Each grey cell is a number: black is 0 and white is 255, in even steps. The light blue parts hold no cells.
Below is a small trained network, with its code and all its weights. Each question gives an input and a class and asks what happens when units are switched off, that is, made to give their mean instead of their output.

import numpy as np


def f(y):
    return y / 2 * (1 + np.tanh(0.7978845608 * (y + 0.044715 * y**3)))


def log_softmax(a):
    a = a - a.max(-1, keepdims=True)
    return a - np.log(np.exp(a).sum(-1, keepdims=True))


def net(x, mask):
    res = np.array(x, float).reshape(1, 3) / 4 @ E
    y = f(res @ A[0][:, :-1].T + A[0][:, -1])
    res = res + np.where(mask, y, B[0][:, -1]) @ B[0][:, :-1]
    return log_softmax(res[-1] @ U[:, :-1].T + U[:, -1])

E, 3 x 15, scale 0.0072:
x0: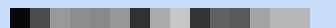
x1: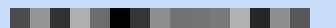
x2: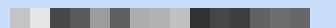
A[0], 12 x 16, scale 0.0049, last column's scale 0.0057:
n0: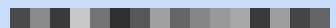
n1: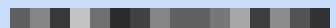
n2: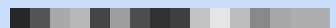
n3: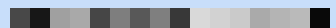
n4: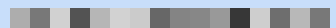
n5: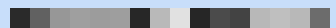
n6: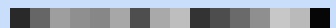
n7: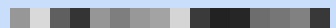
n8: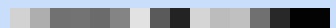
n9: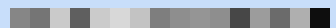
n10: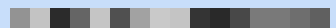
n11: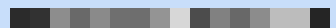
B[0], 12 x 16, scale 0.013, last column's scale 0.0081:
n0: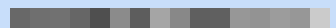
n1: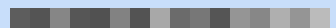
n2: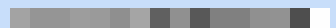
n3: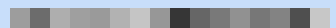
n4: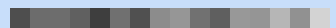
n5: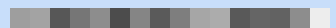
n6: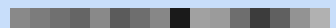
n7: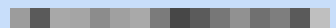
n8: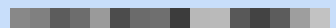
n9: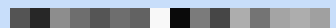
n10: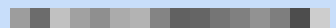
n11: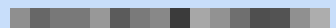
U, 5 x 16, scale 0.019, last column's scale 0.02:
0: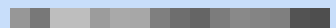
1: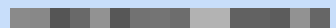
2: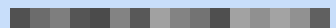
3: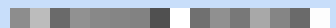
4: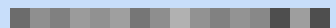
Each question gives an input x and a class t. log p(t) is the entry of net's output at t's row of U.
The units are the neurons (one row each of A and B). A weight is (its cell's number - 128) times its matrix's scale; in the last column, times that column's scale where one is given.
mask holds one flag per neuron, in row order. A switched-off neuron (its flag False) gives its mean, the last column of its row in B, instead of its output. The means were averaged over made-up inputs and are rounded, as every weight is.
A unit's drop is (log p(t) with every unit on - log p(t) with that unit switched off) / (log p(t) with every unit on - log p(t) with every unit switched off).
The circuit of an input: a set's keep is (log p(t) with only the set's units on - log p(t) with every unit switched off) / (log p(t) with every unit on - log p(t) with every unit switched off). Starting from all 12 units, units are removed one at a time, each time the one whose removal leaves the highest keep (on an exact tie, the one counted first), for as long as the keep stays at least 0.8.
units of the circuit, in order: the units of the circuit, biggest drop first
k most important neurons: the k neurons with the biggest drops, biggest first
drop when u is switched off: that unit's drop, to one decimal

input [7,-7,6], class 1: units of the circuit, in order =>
[n5]
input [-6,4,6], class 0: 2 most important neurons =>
[n10; n5]
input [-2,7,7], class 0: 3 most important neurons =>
[n10; n7; n4]
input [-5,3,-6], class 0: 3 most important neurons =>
[n2; n3; n5]
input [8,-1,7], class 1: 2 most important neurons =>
[n5; n6]
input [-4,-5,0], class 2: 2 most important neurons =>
[n4; n5]
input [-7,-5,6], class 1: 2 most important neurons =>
[n8; n2]
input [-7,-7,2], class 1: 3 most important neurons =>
[n8; n0; n1]
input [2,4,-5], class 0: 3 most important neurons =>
[n2; n3; n4]
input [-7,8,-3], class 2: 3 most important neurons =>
[n0; n1; n5]
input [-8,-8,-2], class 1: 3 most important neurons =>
[n8; n0; n1]
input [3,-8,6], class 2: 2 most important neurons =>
[n4; n9]
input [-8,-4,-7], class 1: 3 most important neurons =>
[n8; n10; n7]
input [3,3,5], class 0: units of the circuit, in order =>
[n10]
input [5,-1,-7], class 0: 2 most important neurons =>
[n3; n2]
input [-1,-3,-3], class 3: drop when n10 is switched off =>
0.2
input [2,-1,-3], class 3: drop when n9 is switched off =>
0.1
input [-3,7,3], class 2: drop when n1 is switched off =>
0.0
